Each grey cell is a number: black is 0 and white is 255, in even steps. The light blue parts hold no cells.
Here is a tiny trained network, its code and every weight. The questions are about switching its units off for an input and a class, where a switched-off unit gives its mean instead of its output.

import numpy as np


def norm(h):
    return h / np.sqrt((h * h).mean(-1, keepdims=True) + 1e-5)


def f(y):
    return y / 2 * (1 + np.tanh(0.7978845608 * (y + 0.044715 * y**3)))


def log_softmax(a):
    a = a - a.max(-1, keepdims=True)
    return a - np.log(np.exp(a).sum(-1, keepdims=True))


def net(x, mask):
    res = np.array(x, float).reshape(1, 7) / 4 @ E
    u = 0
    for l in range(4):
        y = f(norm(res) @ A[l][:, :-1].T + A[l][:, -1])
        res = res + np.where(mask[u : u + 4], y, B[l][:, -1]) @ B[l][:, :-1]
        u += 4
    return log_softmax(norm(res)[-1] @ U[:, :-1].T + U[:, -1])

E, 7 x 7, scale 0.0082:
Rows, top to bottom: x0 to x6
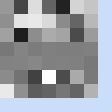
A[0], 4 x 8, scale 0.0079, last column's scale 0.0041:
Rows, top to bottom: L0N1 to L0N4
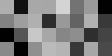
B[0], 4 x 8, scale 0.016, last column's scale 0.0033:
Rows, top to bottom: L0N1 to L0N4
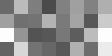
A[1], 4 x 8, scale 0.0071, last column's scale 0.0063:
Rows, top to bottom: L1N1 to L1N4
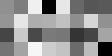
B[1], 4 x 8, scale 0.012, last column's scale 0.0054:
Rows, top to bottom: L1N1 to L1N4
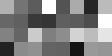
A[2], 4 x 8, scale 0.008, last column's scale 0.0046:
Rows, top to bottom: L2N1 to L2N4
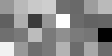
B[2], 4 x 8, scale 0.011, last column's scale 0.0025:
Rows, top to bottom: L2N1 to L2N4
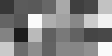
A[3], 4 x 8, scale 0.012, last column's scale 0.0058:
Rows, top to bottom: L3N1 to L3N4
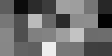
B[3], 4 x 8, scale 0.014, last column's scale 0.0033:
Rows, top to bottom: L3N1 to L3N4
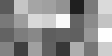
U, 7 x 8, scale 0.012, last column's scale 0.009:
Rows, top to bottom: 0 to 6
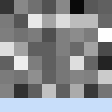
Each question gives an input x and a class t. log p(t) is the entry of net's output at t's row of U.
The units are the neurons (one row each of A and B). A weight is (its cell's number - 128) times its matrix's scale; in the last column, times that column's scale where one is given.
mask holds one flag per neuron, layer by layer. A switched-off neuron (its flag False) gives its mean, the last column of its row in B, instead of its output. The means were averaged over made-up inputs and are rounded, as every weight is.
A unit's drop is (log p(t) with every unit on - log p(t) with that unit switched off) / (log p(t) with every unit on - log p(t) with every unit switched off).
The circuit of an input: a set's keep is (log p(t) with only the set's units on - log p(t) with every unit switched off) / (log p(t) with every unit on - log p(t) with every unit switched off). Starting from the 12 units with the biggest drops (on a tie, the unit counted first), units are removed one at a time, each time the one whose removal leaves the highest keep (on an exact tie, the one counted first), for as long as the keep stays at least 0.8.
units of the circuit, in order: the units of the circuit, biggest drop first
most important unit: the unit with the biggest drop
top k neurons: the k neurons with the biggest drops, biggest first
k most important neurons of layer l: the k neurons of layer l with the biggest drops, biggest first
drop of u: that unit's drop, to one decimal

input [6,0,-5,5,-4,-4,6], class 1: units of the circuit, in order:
L0N3, L3N2
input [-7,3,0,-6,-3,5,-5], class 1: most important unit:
L2N2
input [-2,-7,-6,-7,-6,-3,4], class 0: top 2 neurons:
L3N1, L0N3
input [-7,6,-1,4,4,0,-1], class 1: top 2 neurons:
L2N2, L1N3
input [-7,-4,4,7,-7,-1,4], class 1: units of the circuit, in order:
L1N2, L2N2
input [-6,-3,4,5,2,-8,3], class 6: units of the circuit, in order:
L1N1, L0N3
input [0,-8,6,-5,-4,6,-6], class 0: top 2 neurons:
L3N1, L1N1
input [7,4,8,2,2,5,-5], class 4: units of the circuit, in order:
L0N4, L0N1
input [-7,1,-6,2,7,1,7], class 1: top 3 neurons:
L0N3, L2N2, L0N4
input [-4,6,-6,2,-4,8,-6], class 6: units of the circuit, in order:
L0N4, L3N4
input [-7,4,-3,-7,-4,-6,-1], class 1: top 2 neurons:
L2N2, L1N3
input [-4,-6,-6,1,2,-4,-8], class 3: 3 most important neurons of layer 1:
L1N2, L1N3, L1N4
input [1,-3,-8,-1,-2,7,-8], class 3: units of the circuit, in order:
L0N3, L0N4
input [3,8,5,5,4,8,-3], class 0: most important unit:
L1N4
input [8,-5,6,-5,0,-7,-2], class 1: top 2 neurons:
L3N2, L1N2
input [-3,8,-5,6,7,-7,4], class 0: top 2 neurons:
L1N4, L0N3
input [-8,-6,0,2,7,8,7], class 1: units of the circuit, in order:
L2N2, L1N2, L1N1, L0N3
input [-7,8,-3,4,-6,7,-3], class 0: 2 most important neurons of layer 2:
L2N1, L2N4
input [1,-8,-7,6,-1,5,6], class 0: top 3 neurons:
L3N1, L0N3, L0N4
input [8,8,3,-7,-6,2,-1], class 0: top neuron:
L1N4
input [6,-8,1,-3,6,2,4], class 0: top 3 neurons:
L3N1, L1N3, L0N3
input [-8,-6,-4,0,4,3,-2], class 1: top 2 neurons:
L2N2, L1N2
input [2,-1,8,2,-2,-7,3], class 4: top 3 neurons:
L0N4, L0N1, L0N3
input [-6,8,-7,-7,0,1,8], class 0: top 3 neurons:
L0N3, L0N4, L1N4
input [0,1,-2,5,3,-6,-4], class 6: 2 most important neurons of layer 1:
L1N1, L1N3
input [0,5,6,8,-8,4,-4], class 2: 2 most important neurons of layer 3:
L3N2, L3N1
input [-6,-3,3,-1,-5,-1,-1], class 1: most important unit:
L1N2
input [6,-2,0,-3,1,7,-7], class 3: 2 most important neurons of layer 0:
L0N3, L0N2
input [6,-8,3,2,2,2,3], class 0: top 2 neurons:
L3N1, L1N3
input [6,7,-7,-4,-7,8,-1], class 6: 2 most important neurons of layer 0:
L0N4, L0N1
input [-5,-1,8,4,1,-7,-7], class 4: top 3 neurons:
L0N4, L0N1, L1N1
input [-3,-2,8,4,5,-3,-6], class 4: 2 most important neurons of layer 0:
L0N4, L0N1
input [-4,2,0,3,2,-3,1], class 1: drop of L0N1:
0.5
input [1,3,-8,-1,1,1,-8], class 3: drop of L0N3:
1.0
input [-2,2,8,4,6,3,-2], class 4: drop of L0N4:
0.7
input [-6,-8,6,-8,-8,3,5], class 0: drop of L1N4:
0.0
